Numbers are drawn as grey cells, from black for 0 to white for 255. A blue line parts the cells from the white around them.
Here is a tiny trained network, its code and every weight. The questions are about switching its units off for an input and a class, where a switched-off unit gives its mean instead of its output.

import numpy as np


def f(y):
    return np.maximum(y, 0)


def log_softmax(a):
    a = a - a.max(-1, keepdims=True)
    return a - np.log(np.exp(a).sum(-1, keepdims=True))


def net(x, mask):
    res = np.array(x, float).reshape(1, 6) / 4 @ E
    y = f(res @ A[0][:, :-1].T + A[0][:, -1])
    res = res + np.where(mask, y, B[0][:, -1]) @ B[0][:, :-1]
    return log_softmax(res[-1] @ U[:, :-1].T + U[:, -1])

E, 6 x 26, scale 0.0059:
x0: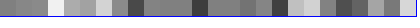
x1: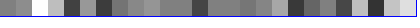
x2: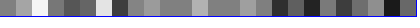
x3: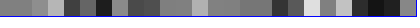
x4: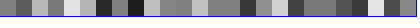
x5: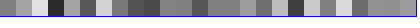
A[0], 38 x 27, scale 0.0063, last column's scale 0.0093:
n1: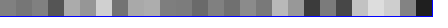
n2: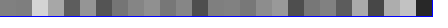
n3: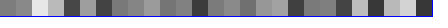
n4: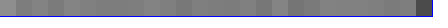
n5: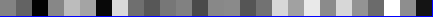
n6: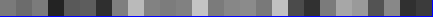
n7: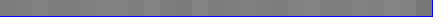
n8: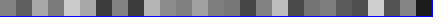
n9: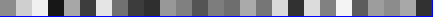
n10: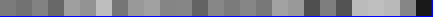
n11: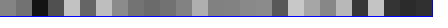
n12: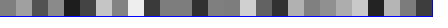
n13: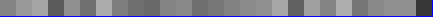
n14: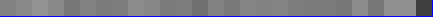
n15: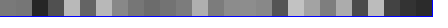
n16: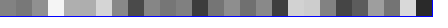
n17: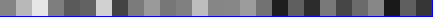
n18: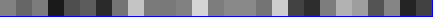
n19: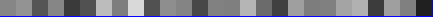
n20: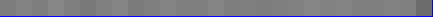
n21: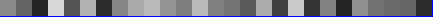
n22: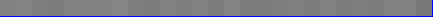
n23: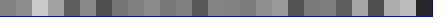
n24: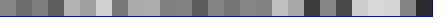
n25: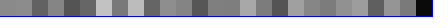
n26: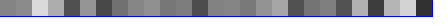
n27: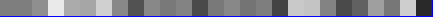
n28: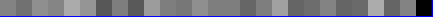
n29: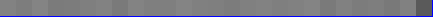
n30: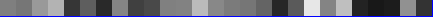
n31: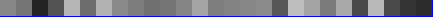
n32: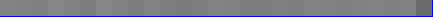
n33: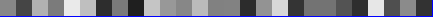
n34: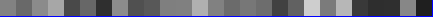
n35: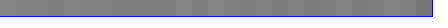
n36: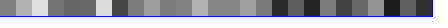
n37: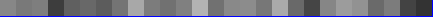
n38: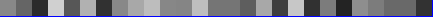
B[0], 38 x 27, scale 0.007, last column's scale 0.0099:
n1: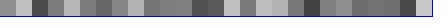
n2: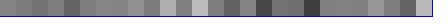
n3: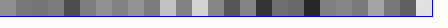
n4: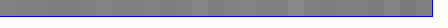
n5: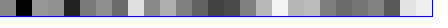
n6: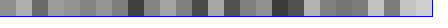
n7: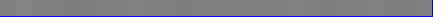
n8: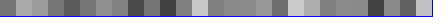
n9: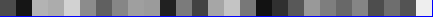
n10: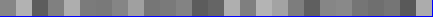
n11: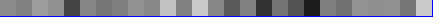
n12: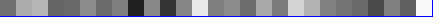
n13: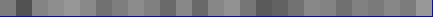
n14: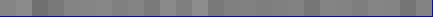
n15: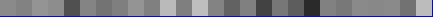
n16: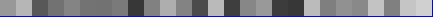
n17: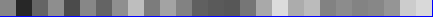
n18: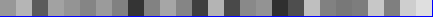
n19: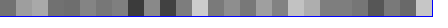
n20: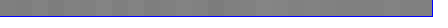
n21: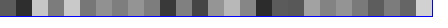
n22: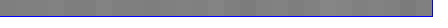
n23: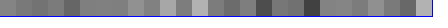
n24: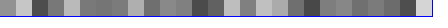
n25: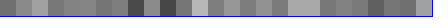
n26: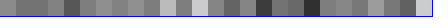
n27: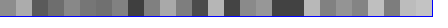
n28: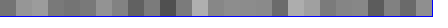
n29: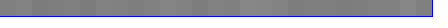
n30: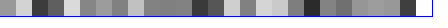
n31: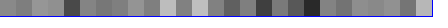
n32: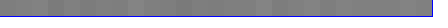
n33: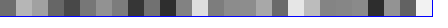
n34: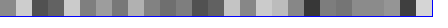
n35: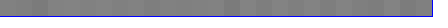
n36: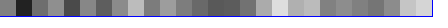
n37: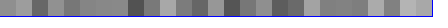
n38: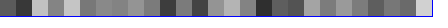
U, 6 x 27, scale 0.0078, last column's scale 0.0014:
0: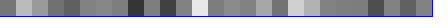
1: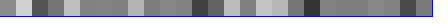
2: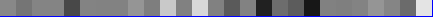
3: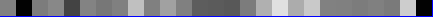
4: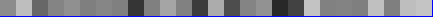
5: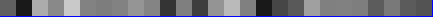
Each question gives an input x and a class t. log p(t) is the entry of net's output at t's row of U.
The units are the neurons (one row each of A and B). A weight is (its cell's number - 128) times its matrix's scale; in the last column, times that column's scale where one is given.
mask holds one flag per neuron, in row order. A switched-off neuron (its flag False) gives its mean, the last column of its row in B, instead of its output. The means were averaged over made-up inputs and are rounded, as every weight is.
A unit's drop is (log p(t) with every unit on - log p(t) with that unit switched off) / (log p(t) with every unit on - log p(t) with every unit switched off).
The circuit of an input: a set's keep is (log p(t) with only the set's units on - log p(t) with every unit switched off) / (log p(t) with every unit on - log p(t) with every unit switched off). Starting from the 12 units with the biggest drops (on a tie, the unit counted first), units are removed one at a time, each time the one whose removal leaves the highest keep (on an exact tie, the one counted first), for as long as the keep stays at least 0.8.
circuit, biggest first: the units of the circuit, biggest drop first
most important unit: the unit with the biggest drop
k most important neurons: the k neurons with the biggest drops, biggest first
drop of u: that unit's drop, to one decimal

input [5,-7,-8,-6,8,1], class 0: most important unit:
n33
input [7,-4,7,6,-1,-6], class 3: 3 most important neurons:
n17; n36; n18
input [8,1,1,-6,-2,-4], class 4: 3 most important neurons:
n16; n27; n30
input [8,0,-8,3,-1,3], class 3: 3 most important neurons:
n5; n18; n6
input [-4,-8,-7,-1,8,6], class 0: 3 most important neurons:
n33; n8; n3
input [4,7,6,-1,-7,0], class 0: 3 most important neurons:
n12; n19; n25
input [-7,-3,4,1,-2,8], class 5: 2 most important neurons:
n9; n16
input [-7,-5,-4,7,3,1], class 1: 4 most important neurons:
n30; n34; n16; n27
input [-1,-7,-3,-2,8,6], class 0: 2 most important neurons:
n33; n8
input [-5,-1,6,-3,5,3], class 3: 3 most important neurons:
n36; n17; n12
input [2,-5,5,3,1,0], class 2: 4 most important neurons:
n5; n11; n15; n31
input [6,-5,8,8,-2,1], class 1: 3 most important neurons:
n30; n34; n5
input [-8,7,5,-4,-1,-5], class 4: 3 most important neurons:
n18; n6; n37
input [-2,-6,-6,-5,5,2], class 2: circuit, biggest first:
n11
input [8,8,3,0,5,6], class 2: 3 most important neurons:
n3; n26; n2
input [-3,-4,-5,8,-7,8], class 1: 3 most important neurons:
n30; n34; n33
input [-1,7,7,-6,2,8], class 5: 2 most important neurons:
n9; n5
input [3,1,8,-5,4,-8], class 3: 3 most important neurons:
n36; n17; n9
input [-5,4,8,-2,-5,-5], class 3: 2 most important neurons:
n17; n36
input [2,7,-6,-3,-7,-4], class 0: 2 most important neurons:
n12; n19
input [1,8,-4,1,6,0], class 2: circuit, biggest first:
n3
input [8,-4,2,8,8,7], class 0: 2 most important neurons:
n33; n8
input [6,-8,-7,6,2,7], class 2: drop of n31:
0.3
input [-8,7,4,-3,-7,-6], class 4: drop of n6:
0.9
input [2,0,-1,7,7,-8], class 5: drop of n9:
-0.1
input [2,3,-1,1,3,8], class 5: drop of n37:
0.0
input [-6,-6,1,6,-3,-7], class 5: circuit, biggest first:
n21
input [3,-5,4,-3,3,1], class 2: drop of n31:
0.1
